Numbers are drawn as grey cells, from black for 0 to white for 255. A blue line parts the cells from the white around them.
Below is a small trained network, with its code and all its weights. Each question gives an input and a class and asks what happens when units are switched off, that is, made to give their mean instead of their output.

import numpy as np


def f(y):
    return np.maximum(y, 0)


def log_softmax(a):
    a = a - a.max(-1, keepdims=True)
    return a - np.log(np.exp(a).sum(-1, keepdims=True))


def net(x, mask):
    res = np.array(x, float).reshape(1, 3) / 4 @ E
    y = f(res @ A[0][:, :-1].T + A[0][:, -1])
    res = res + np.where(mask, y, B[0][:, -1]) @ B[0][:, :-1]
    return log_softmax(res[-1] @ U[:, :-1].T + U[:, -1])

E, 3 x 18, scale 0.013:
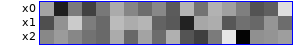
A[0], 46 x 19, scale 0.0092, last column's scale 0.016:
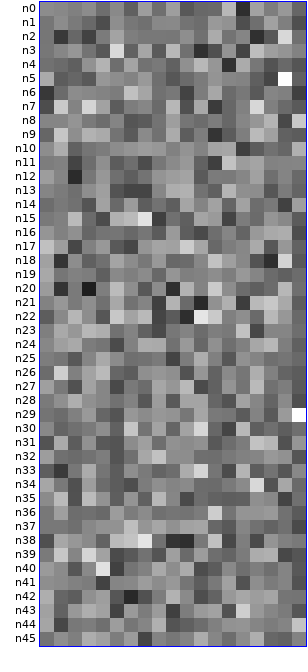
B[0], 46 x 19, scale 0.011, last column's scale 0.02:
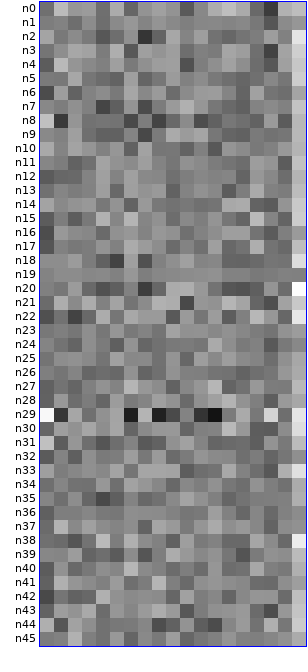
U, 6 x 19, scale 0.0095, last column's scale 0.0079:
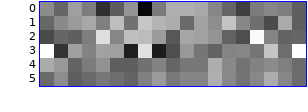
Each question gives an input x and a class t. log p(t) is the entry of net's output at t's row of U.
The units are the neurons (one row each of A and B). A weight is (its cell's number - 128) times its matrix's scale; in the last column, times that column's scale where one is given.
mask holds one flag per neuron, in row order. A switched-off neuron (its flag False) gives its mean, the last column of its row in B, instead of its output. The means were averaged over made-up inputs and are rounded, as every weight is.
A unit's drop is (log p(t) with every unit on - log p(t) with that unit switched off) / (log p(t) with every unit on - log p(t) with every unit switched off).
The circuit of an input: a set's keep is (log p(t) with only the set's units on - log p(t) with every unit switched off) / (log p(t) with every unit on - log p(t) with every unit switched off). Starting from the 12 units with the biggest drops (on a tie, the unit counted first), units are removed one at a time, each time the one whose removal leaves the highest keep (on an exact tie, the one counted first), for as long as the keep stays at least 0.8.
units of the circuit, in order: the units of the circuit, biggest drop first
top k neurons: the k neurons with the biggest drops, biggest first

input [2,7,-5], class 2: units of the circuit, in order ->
n22
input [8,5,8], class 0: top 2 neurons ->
n20, n18
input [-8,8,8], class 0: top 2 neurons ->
n7, n9
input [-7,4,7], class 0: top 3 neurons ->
n7, n9, n31
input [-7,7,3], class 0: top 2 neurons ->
n7, n9
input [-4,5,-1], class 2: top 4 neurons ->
n22, n38, n20, n2
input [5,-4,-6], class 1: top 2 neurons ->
n30, n33
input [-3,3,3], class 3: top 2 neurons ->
n20, n18
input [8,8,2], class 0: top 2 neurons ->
n20, n2
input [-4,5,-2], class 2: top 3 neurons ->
n22, n38, n20
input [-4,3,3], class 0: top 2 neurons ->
n7, n9
